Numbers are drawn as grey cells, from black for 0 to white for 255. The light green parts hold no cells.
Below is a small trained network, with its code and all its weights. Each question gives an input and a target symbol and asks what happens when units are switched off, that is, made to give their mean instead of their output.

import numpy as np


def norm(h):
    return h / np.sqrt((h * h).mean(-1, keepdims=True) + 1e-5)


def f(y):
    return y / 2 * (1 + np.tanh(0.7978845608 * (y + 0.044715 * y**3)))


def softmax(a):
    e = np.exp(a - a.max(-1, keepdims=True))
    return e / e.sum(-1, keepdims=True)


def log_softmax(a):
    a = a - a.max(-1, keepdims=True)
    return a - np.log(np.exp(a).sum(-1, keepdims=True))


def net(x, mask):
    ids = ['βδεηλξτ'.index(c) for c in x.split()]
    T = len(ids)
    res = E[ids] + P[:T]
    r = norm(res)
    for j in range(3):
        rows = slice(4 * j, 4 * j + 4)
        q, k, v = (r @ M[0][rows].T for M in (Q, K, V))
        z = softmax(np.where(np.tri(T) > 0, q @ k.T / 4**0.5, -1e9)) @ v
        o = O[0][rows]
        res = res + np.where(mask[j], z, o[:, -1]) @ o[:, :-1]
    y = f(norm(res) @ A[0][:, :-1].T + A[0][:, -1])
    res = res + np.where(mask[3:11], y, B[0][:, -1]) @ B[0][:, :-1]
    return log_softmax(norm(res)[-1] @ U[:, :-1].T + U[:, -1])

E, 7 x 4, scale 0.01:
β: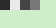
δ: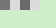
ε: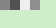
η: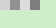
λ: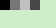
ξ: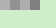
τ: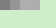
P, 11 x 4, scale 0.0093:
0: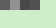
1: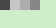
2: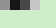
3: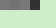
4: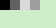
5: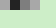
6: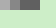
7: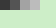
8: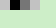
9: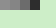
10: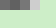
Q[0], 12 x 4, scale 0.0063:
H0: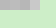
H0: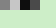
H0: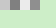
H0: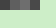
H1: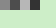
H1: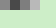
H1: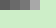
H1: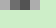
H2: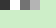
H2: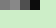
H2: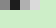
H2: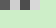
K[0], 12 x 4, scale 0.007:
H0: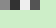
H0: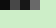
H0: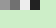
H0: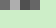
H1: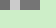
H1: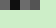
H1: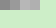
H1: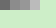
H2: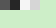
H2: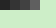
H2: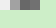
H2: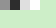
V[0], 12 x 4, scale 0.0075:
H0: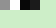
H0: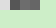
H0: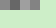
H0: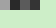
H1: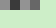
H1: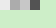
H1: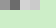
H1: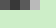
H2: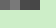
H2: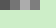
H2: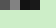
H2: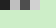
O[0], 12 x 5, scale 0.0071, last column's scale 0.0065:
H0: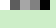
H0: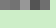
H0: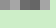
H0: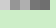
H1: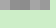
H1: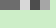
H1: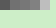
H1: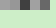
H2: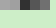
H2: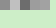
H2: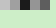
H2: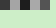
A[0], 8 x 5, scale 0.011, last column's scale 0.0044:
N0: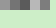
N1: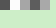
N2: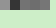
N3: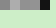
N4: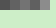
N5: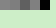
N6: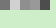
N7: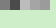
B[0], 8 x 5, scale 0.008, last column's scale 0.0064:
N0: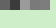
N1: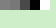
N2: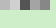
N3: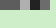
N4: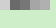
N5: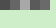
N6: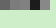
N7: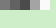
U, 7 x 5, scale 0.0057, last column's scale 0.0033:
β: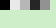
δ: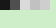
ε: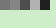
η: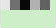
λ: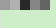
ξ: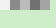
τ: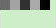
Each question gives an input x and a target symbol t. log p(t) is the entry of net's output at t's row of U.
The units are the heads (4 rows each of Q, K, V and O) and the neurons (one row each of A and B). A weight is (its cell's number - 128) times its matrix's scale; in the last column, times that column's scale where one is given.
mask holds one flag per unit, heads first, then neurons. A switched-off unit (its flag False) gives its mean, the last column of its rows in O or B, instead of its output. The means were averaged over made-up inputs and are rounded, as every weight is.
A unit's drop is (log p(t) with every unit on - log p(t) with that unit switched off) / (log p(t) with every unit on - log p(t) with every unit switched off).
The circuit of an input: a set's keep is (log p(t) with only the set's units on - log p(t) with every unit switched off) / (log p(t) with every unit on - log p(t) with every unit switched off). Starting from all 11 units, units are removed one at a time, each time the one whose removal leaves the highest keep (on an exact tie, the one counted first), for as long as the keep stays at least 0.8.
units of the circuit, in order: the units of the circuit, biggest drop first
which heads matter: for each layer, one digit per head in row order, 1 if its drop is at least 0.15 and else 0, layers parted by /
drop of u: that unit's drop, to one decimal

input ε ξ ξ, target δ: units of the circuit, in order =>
[H2]
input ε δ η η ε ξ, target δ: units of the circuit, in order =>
[H2; N1]
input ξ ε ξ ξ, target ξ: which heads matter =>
101
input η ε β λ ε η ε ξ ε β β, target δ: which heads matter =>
101
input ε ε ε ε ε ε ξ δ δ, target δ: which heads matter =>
001
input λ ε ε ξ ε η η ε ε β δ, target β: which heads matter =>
100
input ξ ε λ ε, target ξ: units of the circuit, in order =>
[H2; N1; H0]
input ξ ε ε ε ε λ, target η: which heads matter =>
001
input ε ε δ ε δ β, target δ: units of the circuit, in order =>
[H0; N1; H2]
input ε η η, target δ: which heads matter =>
001
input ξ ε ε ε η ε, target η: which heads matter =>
001
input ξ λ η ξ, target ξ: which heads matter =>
100
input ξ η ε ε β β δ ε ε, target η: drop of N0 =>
-0.1
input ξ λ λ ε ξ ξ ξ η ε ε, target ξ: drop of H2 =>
0.7
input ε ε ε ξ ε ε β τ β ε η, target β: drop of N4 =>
0.1
